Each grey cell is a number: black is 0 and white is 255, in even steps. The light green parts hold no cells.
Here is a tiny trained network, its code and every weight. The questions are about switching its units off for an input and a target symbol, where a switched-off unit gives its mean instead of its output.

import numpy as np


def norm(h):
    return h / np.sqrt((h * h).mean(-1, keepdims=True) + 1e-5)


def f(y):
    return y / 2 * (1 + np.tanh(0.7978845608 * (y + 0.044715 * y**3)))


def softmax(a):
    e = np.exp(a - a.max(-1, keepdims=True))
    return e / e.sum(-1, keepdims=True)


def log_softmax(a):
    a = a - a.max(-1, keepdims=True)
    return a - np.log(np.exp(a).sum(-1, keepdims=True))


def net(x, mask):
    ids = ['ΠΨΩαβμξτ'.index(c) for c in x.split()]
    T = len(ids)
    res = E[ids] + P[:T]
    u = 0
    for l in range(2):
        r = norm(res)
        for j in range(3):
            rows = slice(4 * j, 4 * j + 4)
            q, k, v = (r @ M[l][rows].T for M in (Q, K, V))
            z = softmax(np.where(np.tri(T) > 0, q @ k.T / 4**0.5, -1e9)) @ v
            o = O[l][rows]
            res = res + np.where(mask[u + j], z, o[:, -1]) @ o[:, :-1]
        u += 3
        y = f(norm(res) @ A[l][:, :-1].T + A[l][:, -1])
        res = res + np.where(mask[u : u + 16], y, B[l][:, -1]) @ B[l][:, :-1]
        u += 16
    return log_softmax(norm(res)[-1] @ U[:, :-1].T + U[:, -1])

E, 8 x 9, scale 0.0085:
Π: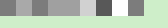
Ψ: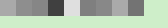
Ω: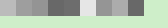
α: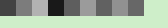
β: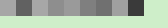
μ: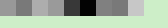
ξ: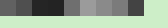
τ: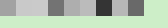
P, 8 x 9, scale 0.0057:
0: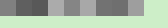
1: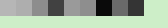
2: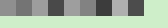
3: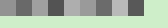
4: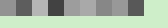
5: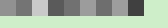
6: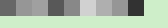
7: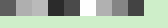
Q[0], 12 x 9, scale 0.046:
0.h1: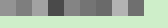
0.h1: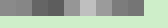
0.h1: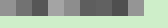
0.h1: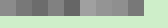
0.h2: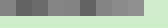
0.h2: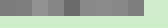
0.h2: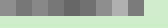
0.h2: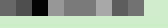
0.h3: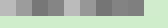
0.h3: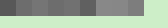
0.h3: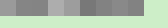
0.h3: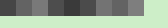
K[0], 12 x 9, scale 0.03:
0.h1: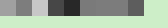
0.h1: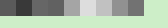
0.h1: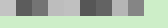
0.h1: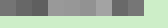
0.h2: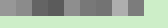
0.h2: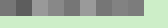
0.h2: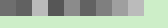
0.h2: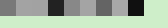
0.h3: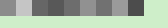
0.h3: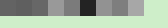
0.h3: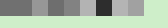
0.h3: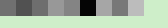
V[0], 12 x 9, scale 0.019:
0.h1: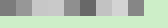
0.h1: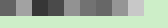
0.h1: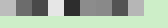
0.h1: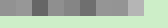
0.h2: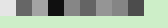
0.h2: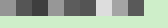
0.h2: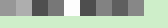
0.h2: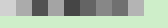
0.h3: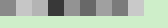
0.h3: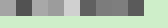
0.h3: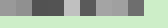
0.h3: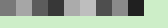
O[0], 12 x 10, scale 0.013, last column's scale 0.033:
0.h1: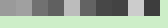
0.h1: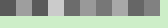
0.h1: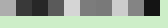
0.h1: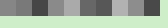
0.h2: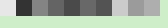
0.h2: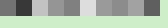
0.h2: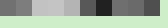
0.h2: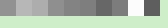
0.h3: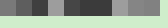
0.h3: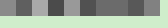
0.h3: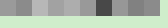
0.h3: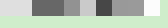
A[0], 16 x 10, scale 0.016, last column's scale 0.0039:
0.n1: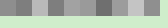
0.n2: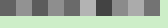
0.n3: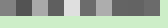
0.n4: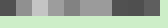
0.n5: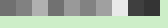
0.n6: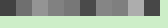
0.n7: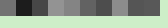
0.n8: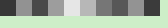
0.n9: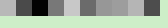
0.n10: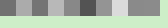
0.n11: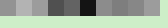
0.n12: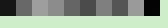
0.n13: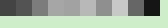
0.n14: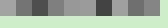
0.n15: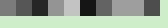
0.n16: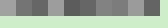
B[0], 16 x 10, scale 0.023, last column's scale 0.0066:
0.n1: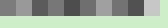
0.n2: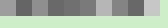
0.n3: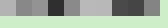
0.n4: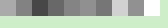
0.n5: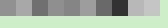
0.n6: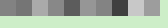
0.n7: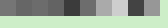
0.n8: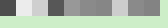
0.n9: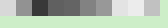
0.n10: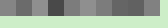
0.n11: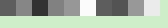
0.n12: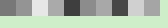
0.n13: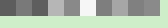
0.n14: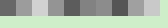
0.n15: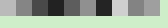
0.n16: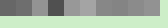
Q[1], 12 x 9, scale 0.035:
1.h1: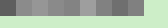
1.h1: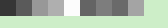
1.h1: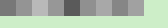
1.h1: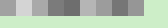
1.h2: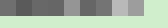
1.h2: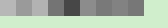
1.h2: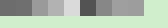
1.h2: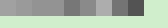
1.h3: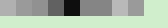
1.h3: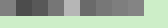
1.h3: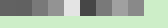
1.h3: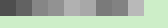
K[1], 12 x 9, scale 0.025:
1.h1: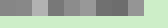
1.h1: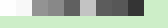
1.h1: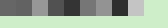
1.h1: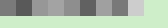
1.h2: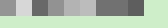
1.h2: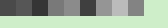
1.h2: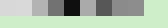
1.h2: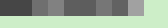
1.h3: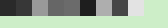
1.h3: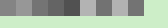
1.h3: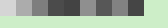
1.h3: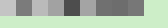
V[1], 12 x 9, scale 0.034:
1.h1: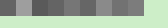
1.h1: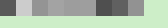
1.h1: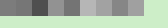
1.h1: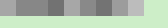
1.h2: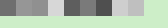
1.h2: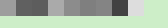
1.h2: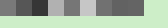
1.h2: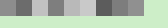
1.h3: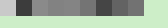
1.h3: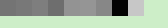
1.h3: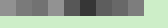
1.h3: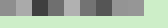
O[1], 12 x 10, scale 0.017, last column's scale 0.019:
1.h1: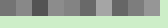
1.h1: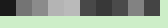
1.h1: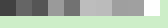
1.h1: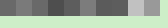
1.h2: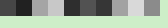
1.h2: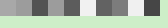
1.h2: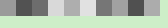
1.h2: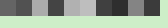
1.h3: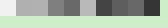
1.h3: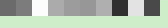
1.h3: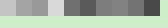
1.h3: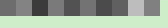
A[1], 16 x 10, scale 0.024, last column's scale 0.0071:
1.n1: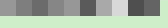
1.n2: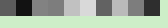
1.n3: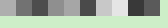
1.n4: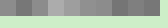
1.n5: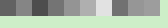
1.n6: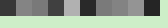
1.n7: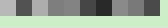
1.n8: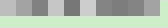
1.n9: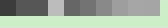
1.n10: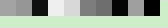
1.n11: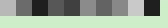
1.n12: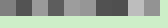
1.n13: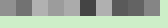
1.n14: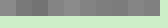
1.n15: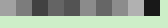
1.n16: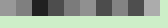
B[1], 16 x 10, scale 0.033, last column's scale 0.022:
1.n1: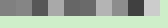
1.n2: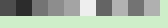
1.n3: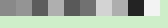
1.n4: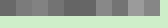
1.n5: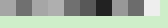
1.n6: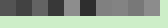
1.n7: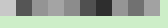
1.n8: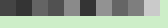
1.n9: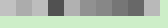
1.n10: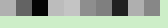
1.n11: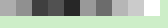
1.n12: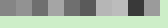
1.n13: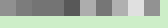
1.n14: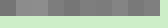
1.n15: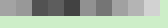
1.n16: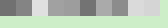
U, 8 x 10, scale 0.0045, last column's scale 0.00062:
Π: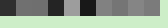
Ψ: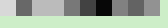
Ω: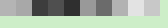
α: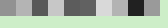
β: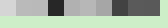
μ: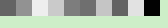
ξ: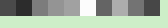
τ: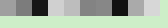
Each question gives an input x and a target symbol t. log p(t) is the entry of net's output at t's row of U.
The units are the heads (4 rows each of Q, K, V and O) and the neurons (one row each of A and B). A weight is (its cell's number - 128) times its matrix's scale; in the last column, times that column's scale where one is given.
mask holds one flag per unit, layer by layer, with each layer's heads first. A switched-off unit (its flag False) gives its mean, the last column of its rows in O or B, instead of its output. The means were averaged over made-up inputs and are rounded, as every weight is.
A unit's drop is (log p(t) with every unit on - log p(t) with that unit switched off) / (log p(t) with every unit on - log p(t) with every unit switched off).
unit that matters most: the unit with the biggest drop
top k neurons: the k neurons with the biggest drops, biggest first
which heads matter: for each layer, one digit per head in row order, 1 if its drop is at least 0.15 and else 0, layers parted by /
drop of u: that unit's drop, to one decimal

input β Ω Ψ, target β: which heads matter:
001 / 010
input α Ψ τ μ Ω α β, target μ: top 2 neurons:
(0.n15 1.n11)
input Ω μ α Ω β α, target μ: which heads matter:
001 / 000
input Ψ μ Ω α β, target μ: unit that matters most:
0.h3
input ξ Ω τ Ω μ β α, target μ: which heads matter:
001 / 001
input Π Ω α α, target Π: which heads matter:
010 / 000
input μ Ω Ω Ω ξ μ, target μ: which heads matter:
011 / 001
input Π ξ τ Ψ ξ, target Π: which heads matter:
010 / 000
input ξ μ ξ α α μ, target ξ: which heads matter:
111 / 011
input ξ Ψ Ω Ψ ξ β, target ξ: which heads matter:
000 / 000
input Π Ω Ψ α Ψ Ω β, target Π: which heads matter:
010 / 000
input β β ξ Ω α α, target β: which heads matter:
001 / 000
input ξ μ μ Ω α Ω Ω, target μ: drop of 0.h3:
1.0
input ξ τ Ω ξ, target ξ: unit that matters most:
1.h2
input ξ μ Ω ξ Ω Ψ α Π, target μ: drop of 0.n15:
0.2
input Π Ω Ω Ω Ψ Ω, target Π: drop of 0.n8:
0.3
